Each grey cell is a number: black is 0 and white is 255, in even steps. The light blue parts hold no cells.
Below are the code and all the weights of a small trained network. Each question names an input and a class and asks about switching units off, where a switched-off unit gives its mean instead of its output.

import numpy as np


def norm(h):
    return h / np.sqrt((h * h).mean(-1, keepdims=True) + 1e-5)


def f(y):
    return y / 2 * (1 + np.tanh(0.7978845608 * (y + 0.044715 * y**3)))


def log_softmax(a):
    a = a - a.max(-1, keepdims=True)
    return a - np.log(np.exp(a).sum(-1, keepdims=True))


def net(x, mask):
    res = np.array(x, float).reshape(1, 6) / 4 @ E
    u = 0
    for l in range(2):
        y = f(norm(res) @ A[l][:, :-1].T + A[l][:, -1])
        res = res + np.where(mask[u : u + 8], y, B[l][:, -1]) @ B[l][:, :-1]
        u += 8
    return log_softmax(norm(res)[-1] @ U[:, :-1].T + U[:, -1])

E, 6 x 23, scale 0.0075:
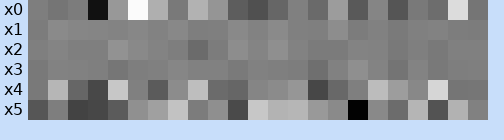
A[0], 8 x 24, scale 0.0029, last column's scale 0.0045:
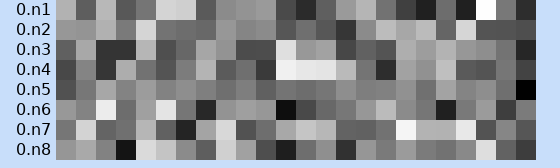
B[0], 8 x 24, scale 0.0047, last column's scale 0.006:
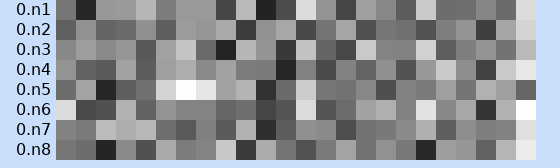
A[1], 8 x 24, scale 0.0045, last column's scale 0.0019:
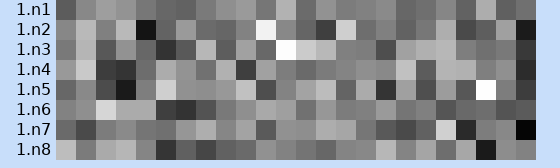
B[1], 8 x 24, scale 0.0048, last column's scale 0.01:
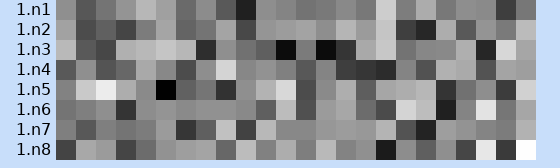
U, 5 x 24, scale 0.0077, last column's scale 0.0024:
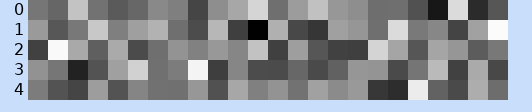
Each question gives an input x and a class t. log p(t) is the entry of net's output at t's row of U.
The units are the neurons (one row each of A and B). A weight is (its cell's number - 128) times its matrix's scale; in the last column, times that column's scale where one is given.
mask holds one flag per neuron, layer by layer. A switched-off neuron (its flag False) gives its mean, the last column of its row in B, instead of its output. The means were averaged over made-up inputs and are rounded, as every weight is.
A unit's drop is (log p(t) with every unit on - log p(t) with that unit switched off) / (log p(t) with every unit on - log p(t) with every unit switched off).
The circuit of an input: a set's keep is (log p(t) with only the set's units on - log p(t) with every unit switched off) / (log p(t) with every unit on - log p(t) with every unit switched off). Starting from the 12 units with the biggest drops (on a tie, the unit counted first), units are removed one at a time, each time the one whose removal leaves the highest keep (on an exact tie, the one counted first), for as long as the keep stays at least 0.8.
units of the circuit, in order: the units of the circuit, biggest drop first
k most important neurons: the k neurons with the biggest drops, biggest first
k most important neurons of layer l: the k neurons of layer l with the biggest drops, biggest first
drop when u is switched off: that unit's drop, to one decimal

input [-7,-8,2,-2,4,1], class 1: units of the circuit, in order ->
(1.n3)
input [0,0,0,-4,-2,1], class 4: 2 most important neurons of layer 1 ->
(1.n7, 1.n8)
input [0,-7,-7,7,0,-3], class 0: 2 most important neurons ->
(1.n8, 0.n8)
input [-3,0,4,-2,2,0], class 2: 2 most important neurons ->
(0.n6, 1.n8)
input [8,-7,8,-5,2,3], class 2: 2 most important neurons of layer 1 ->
(1.n5, 1.n4)
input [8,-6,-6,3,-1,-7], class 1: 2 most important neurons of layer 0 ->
(0.n1, 0.n6)
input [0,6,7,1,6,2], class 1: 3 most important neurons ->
(0.n7, 0.n3, 1.n8)
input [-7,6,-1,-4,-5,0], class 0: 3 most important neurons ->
(1.n8, 1.n6, 0.n8)
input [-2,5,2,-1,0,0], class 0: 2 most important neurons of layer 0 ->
(0.n8, 0.n1)
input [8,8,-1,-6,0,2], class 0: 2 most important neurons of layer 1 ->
(1.n5, 1.n6)
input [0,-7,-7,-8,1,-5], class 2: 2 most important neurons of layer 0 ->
(0.n8, 0.n4)
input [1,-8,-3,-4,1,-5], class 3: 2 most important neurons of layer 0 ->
(0.n2, 0.n1)
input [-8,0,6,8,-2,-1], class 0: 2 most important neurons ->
(1.n8, 1.n6)
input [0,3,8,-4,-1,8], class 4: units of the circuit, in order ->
(0.n4)
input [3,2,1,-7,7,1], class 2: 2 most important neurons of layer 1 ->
(1.n5, 1.n3)
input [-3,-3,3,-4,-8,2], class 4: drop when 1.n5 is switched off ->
0.2
